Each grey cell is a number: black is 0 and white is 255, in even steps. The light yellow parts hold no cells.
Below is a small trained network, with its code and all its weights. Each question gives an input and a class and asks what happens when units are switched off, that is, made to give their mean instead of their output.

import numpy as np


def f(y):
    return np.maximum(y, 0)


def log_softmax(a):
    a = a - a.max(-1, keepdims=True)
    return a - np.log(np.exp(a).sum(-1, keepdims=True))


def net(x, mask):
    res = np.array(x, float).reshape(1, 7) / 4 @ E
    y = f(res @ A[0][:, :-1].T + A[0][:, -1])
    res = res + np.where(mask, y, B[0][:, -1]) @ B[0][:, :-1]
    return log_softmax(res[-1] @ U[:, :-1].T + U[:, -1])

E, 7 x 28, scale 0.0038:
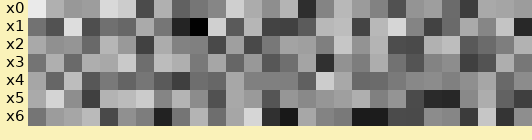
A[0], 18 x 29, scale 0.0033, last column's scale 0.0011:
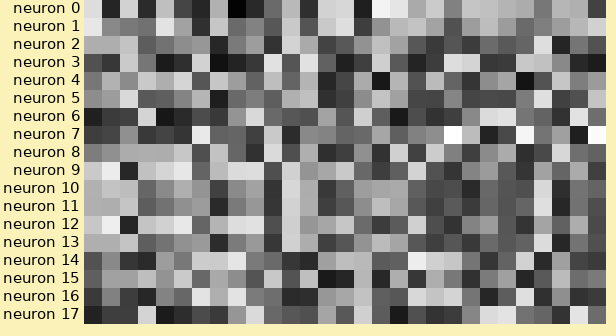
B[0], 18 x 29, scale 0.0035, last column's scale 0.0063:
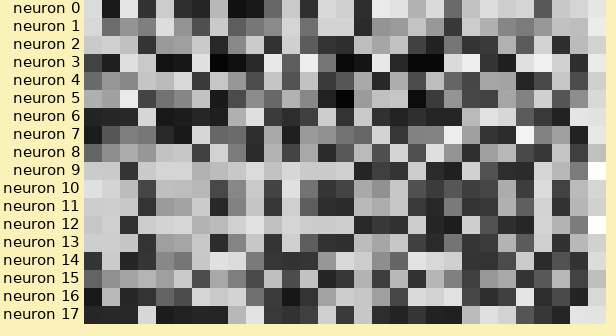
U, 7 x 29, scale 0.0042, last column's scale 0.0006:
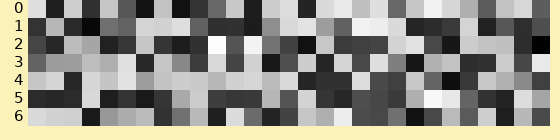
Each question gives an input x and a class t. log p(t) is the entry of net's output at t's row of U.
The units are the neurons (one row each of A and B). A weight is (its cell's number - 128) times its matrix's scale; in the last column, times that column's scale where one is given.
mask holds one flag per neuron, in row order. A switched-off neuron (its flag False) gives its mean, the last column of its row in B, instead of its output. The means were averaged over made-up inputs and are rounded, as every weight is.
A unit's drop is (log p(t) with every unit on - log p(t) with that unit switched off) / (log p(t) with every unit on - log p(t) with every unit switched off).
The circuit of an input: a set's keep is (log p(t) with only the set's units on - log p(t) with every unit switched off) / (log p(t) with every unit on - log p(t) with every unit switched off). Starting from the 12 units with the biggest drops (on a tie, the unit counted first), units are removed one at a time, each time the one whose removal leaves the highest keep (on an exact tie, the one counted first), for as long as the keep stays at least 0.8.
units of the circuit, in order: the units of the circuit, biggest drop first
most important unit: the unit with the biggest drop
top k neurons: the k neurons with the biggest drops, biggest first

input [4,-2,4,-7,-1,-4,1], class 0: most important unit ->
neuron 0
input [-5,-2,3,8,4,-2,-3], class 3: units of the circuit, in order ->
[neuron 4; neuron 8]
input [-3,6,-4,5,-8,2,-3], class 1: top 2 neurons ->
[neuron 16; neuron 14]
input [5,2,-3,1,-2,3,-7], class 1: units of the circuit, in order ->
[neuron 14; neuron 16]
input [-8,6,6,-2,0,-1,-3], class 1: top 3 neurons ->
[neuron 16; neuron 14; neuron 5]
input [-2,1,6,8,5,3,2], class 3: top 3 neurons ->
[neuron 4; neuron 8; neuron 15]
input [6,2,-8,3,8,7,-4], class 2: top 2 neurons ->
[neuron 3; neuron 7]
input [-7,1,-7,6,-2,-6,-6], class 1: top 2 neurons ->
[neuron 16; neuron 14]
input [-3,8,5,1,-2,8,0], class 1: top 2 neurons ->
[neuron 16; neuron 7]
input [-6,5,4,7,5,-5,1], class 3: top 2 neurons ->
[neuron 8; neuron 15]
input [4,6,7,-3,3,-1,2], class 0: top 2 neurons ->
[neuron 0; neuron 1]
